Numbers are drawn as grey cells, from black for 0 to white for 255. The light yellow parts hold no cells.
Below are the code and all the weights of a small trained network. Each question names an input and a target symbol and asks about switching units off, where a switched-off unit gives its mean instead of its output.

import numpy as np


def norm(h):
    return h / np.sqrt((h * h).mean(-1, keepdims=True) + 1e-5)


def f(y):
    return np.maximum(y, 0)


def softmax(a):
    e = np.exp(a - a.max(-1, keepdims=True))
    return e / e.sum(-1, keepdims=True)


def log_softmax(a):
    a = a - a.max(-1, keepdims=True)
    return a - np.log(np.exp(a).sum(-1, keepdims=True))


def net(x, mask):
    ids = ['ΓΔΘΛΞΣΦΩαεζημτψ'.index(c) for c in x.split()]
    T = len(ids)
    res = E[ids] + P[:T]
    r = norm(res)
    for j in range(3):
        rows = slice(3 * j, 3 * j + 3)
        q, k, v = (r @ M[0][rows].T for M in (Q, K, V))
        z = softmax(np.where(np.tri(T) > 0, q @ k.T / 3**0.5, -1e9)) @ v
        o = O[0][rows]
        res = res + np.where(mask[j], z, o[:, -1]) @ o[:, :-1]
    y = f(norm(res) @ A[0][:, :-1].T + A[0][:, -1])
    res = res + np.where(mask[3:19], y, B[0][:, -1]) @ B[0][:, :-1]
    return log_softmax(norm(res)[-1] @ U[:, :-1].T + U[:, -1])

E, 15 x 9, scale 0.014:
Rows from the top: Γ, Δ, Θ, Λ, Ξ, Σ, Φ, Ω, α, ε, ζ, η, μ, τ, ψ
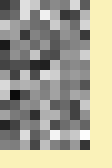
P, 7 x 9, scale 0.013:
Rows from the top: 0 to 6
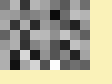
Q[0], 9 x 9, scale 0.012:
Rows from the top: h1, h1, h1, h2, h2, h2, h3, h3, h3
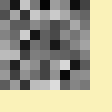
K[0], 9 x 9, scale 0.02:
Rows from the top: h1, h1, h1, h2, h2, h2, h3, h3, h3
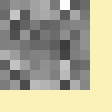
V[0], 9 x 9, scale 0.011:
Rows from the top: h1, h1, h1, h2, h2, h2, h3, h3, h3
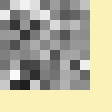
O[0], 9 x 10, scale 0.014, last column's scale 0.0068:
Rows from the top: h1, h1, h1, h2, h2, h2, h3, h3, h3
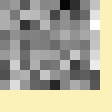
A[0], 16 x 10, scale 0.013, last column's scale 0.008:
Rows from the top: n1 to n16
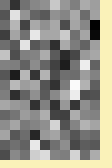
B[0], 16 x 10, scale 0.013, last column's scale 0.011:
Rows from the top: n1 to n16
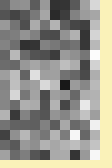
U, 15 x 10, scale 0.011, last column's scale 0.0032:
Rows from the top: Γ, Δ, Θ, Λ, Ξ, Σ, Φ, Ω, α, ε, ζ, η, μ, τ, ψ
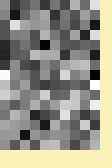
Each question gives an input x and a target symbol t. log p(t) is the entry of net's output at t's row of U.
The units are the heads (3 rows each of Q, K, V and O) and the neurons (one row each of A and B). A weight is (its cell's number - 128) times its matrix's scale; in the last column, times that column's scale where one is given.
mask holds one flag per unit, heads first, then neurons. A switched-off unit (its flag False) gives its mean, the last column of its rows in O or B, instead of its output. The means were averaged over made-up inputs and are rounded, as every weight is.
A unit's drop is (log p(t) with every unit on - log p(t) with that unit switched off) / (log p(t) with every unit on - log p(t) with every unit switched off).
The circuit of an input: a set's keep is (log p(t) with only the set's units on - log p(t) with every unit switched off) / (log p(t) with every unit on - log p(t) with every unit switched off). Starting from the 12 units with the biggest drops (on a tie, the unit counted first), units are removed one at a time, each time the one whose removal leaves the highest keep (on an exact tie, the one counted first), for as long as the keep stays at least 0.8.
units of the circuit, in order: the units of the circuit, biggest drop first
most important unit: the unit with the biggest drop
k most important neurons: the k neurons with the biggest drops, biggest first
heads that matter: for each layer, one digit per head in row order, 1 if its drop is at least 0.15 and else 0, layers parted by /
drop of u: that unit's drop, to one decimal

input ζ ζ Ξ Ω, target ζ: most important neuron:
[n15]
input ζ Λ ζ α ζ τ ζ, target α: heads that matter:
101
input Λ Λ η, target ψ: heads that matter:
110
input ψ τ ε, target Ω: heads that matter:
100
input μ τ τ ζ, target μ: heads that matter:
101
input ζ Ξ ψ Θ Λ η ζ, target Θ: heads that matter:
001
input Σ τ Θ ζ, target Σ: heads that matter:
101
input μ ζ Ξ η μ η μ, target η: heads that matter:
000
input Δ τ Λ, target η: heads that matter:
100
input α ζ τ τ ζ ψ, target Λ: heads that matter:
011
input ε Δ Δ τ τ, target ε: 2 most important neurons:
[n9 n7]
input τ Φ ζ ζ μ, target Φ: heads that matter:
100
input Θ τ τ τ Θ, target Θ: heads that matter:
001
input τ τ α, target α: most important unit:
h1
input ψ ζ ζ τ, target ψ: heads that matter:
001
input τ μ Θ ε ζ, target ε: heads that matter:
001
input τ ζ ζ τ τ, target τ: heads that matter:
000
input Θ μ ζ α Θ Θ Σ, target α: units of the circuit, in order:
[h3 h1]
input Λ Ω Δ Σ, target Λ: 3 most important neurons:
[n9 n5 n2]
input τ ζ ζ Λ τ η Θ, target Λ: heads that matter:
101
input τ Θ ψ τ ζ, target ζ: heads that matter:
100
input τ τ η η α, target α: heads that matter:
101
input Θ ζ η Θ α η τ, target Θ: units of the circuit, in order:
[h3]
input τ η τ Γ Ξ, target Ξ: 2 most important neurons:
[n16 n4]
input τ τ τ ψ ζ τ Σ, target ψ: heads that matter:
101
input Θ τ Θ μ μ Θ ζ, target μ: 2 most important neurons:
[n10 n16]
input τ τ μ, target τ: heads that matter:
110
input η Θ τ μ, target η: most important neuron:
[n16]
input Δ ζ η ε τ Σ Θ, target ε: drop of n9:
0.2
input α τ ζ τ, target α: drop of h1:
0.5
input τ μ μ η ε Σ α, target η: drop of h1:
0.2
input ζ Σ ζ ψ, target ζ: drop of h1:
0.5
